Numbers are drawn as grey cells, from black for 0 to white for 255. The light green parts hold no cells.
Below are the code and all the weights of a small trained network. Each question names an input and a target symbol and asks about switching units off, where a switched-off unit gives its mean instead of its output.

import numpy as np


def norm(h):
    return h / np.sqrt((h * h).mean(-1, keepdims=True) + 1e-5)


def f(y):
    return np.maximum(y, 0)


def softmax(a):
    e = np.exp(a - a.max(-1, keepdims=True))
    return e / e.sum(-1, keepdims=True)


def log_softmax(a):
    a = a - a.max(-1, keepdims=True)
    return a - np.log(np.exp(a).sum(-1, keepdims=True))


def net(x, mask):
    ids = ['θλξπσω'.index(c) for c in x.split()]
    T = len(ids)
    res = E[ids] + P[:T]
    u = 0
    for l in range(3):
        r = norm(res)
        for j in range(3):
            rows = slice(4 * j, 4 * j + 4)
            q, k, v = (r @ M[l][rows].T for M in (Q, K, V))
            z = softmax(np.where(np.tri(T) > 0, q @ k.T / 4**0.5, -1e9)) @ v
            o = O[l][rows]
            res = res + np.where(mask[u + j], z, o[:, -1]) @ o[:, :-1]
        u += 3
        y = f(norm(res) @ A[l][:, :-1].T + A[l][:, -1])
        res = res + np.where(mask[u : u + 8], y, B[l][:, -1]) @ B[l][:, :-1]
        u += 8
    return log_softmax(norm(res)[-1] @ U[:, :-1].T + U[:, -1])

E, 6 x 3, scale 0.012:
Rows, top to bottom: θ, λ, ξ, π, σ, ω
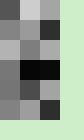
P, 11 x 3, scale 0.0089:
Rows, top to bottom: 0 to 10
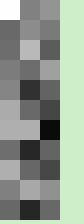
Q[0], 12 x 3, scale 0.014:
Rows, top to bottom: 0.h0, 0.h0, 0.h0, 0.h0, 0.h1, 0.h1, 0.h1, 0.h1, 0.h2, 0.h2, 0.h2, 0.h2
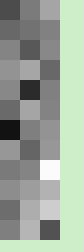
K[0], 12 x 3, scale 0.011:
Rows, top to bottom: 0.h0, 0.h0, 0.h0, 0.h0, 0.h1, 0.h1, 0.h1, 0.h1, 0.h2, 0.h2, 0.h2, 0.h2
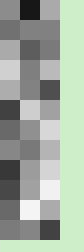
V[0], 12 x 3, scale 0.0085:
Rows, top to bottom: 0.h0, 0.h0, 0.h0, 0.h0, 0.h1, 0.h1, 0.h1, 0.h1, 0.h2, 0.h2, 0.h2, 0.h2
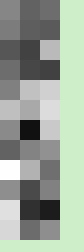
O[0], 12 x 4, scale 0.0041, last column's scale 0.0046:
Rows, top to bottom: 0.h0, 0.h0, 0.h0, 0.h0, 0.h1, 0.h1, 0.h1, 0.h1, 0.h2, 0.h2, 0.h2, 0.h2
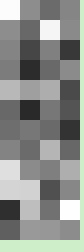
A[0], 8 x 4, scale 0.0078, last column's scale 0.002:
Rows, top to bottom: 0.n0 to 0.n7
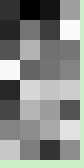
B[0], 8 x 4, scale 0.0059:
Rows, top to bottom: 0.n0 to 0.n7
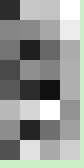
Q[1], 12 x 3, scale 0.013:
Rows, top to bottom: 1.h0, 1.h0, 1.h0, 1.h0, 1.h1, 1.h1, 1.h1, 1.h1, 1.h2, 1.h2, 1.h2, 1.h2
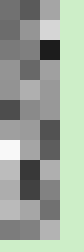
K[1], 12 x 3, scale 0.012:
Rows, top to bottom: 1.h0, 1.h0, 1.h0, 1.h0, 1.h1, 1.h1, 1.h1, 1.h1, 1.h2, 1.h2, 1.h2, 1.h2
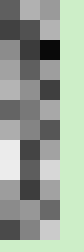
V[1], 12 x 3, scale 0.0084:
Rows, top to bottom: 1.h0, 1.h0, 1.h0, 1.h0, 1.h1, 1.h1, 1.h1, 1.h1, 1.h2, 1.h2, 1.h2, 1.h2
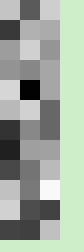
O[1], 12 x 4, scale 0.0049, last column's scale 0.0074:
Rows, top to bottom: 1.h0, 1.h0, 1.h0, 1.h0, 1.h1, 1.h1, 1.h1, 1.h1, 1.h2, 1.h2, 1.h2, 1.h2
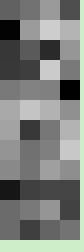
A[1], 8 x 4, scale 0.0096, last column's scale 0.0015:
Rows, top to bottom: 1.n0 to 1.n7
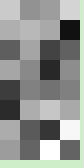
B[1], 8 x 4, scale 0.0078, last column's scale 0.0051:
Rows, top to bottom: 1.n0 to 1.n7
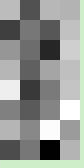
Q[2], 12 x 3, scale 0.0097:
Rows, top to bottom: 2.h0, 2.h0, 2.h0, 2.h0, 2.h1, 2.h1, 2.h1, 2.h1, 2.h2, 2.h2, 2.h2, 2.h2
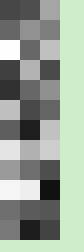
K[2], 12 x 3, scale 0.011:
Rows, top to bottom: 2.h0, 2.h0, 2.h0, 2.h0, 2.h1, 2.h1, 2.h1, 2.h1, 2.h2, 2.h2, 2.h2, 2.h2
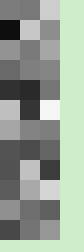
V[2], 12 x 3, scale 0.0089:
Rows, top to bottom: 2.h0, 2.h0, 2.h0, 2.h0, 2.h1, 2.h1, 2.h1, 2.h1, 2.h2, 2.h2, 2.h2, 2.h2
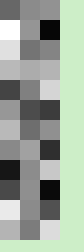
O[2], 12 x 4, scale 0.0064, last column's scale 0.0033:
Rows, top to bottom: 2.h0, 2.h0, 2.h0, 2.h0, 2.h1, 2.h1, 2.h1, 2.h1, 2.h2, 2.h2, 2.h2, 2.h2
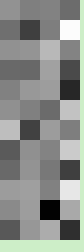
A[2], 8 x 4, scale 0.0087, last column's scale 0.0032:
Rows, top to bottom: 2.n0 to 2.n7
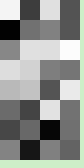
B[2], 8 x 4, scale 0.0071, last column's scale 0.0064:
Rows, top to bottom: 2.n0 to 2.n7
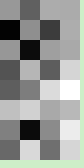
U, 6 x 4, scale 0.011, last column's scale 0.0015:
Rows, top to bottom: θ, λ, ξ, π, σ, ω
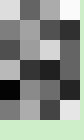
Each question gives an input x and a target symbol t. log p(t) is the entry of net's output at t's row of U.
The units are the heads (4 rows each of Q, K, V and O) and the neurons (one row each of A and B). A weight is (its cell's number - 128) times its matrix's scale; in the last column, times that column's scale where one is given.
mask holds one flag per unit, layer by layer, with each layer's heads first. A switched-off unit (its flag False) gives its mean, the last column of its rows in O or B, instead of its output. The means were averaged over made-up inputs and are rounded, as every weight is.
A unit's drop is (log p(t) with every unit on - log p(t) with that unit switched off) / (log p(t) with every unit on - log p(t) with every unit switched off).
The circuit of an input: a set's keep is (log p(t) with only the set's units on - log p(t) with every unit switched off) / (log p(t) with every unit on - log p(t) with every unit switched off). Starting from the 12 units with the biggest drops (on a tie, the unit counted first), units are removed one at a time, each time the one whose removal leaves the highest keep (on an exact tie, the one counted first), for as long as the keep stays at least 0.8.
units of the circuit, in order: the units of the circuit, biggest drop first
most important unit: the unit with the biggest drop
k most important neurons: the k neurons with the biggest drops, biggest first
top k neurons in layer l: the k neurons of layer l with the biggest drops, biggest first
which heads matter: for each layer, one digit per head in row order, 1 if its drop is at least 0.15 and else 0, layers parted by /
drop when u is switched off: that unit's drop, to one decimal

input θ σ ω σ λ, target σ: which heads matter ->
000 / 001 / 000
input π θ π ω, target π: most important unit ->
0.h2
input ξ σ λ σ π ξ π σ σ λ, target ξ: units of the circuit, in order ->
(2.n4; 1.h2)
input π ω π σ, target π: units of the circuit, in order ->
(2.h2; 2.n4)
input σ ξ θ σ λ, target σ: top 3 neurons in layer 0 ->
(0.n7; 0.n3; 0.n6)
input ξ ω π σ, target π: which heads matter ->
000 / 000 / 001
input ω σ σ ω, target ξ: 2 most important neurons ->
(2.n4; 0.n0)
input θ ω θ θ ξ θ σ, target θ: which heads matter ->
101 / 100 / 000
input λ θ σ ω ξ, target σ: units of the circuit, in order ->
(1.h0; 1.n7)
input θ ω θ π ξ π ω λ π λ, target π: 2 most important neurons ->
(0.n4; 0.n0)
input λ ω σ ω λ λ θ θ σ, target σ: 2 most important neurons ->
(1.n7; 2.n1)
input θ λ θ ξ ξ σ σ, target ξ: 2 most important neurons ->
(0.n0; 0.n5)
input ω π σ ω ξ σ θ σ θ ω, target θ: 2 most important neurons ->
(0.n0; 0.n4)
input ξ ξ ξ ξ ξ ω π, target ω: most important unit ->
1.h2
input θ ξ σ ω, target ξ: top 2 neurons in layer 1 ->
(1.n7; 1.n2)
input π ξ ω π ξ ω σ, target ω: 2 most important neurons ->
(1.n7; 0.n0)
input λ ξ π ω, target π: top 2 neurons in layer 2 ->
(2.n7; 2.n6)
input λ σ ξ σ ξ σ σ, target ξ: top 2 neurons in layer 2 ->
(2.n4; 2.n1)
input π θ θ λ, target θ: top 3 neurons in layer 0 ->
(0.n0; 0.n4; 0.n2)
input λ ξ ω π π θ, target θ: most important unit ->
0.n4
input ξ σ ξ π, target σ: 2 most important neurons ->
(0.n0; 0.n3)
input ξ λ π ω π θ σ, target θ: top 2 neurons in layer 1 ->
(1.n0; 1.n3)
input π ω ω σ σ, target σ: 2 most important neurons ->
(1.n7; 0.n0)
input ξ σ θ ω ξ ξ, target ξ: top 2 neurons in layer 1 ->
(1.n0; 1.n2)
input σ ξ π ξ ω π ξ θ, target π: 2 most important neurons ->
(0.n0; 1.n4)
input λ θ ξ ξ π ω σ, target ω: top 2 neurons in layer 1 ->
(1.n7; 1.n5)
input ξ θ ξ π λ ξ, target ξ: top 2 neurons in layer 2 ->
(2.n2; 2.n4)
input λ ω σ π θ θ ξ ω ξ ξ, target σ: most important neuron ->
(1.n7)
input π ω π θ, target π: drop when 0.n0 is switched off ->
0.2
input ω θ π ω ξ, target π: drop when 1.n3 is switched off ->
-0.1
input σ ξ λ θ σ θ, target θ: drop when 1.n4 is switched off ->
0.0
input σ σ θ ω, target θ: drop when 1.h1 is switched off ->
0.1
